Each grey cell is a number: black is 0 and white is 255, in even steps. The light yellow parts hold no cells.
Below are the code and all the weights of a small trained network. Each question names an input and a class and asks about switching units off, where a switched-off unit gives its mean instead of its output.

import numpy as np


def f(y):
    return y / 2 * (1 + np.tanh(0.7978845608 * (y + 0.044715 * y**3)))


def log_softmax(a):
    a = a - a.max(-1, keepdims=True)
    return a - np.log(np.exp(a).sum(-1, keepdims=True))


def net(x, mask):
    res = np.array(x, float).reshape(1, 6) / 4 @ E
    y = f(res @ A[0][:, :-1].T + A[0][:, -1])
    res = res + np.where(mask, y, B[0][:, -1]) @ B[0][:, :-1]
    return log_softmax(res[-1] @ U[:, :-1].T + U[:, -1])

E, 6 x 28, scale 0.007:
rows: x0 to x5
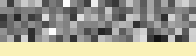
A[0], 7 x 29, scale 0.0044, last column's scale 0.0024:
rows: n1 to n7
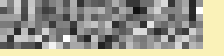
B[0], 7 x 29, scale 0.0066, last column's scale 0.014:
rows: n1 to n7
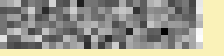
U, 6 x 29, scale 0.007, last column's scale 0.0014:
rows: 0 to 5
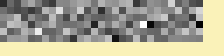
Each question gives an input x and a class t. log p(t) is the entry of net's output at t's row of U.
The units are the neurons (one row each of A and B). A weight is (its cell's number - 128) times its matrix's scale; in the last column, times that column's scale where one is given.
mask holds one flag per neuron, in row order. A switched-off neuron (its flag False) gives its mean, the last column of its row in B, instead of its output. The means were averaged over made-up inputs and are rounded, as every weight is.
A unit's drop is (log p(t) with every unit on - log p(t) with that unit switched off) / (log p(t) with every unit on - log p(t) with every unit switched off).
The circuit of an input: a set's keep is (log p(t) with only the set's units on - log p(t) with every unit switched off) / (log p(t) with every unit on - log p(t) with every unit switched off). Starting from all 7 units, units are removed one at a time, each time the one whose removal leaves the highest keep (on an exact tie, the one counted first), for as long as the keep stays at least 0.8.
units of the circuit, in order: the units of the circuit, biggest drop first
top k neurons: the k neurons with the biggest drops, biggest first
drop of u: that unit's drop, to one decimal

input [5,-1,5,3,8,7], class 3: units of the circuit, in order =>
[n5]
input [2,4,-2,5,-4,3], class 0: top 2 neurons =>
[n6 n1]
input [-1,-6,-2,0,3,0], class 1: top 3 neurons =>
[n6 n5 n2]
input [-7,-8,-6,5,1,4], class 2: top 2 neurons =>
[n5 n3]
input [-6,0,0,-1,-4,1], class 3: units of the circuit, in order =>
[n2 n1]
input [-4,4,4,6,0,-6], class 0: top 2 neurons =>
[n2 n1]
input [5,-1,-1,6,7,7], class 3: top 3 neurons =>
[n5 n4 n2]
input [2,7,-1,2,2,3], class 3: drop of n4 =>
0.3
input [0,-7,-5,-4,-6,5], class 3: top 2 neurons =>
[n6 n2]
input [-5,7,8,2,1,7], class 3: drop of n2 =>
-0.1
